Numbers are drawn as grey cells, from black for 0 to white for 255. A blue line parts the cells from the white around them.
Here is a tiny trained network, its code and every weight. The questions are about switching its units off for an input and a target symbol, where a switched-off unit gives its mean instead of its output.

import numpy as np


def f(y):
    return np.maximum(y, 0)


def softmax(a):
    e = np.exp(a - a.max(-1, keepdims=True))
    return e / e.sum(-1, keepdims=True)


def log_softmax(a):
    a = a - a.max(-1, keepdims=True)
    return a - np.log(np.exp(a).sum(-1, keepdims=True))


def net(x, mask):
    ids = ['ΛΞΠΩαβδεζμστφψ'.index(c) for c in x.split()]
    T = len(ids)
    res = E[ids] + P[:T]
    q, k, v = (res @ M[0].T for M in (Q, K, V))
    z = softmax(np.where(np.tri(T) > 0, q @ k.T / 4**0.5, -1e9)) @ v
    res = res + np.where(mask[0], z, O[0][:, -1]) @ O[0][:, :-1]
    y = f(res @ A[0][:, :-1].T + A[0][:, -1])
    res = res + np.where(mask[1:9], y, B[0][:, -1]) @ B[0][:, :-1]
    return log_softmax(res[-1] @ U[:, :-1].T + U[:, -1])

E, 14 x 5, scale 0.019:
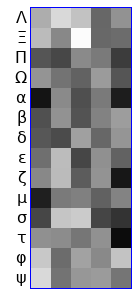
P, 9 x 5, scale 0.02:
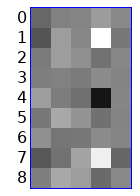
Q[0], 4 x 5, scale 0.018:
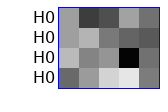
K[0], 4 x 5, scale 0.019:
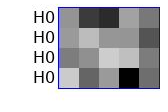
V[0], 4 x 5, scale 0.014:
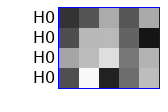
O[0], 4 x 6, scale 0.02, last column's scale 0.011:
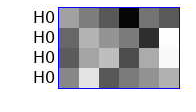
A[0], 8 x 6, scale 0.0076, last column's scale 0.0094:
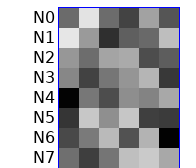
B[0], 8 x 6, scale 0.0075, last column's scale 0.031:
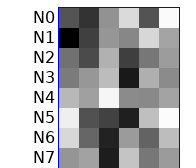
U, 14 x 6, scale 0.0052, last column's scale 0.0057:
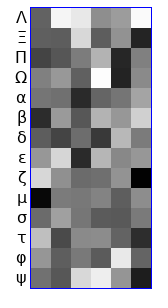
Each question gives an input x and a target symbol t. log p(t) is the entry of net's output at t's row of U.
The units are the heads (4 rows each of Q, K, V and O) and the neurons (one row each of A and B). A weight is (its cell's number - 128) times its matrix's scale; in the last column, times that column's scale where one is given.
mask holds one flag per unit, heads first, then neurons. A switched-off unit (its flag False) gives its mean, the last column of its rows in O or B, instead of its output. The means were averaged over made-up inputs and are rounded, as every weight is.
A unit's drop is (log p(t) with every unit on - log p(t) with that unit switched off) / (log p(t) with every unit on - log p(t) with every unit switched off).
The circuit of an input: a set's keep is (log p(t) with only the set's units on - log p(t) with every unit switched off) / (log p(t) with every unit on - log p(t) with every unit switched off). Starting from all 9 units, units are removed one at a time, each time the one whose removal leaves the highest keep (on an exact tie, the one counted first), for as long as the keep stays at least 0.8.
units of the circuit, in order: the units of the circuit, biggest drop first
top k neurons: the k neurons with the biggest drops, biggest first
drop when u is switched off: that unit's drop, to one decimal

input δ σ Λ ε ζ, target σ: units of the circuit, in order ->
[H0; N5]
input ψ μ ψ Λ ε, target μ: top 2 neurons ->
[N1; N5]
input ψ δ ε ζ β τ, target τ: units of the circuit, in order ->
[N5; H0]
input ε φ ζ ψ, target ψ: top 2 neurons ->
[N5; N6]
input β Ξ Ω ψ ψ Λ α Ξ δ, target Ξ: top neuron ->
[N7]
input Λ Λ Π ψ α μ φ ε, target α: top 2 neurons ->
[N5; N1]
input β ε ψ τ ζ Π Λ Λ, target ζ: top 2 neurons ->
[N5; N0]
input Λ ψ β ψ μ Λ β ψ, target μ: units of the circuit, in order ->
[H0; N5; N1]
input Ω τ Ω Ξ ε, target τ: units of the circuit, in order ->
[H0; N5; N2]
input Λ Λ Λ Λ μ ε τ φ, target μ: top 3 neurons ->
[N5; N1; N6]
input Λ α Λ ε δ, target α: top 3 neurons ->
[N5; N0; N1]
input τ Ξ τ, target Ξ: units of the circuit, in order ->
[H0; N0]
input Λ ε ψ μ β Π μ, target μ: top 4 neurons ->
[N5; N1; N6; N7]
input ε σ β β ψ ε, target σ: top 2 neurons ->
[N5; N6]
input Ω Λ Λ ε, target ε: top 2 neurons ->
[N5; N2]
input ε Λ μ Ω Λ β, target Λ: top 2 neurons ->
[N4; N7]
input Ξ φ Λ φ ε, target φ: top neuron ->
[N0]
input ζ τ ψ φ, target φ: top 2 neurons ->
[N0; N3]
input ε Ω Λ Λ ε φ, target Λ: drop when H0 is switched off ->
0.1
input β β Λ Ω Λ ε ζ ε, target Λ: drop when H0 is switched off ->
0.2
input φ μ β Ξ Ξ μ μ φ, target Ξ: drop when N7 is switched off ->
0.1
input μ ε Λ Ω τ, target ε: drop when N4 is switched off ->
0.0
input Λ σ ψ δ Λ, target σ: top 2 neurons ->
[N5; N4]
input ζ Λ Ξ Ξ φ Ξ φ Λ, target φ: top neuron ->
[N0]
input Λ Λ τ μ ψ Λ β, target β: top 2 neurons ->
[N5; N1]
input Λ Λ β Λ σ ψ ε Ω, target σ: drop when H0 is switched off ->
0.7
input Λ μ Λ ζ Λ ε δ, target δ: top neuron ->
[N0]
